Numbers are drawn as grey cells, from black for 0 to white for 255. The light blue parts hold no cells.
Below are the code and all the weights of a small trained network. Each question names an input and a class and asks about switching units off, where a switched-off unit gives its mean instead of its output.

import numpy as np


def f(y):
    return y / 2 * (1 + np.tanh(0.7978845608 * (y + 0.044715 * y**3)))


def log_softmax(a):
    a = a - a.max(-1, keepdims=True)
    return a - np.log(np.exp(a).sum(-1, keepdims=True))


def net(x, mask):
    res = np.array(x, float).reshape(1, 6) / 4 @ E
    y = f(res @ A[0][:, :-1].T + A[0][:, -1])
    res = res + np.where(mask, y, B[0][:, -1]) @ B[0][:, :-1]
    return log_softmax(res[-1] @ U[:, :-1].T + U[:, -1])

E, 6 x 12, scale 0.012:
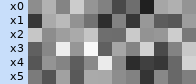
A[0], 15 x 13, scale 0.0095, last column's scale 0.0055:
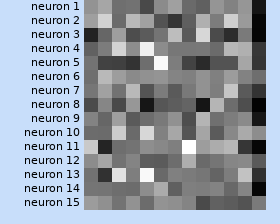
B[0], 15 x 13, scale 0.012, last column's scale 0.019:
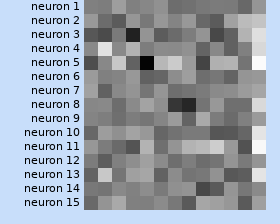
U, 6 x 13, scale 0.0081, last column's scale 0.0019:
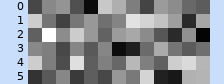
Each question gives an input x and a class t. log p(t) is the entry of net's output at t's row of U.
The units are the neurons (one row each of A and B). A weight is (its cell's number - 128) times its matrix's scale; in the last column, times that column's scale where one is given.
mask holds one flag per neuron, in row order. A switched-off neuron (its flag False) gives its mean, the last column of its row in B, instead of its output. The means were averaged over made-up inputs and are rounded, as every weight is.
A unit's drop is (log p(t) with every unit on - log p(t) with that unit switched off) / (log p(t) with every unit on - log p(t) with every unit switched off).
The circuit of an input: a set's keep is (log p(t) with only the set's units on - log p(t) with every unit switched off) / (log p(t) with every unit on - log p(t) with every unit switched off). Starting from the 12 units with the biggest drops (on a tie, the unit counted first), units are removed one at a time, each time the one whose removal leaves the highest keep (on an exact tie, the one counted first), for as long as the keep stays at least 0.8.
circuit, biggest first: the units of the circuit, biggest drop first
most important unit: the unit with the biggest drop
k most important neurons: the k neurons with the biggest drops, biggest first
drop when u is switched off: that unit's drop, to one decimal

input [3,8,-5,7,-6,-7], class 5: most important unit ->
neuron 3
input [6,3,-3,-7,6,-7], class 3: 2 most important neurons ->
neuron 8; neuron 7
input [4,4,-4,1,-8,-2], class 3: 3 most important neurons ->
neuron 11; neuron 8; neuron 5
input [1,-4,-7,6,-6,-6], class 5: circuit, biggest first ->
neuron 11; neuron 4
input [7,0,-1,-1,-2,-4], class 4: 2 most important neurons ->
neuron 2; neuron 13
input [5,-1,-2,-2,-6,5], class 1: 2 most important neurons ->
neuron 11; neuron 10
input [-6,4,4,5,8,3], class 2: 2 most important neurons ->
neuron 4; neuron 13
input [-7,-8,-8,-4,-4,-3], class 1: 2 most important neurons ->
neuron 11; neuron 4
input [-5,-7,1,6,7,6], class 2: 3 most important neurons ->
neuron 13; neuron 10; neuron 4
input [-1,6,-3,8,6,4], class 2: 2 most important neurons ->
neuron 4; neuron 13
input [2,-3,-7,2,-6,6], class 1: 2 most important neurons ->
neuron 5; neuron 3
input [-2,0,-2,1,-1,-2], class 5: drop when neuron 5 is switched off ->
0.2
